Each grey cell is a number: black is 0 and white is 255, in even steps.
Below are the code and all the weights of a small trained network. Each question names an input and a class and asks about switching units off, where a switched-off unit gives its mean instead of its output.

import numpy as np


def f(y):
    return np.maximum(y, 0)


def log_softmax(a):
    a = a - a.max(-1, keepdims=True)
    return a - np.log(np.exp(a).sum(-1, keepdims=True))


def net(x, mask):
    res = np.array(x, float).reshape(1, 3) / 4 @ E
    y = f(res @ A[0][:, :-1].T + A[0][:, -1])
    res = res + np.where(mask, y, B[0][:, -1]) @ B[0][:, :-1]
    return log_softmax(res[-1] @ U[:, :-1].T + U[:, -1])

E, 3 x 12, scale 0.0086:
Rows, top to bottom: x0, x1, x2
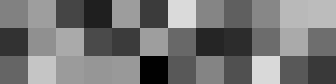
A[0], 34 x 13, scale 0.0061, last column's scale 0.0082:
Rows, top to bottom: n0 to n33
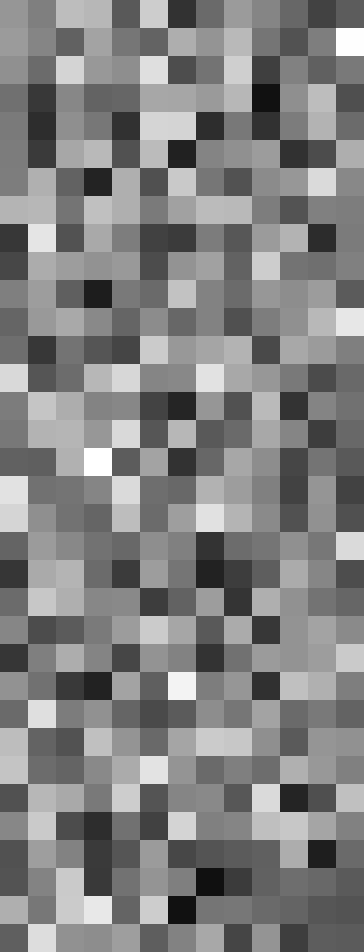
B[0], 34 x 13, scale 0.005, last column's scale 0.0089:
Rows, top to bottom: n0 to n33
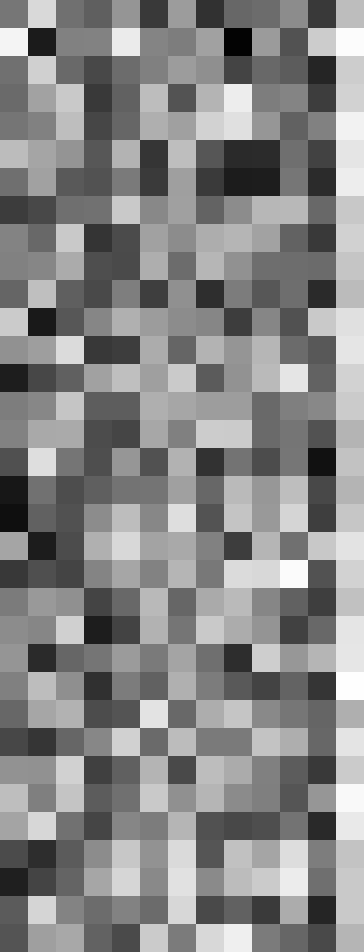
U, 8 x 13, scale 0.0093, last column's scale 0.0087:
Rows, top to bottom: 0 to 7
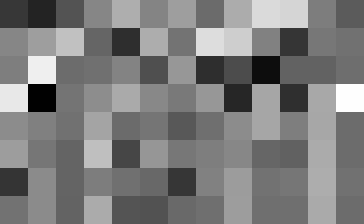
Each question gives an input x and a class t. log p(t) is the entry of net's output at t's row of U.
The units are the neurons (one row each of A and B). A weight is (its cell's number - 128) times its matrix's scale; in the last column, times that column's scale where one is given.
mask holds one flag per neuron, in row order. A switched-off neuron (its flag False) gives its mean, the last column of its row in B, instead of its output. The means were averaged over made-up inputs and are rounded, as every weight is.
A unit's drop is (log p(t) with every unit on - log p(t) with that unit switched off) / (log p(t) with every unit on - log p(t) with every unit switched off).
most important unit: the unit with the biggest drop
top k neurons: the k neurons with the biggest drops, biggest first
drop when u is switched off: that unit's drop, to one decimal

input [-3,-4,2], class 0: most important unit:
n13
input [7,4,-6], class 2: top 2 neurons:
[n6, n24]
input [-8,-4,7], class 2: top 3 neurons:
[n5, n16, n32]
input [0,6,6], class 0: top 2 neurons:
[n31, n30]
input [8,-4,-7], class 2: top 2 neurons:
[n6, n24]
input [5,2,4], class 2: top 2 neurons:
[n6, n29]
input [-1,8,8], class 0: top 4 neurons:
[n31, n30, n20, n23]
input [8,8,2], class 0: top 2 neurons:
[n20, n31]
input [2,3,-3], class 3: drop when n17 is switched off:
0.1
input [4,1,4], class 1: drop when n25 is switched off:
0.1
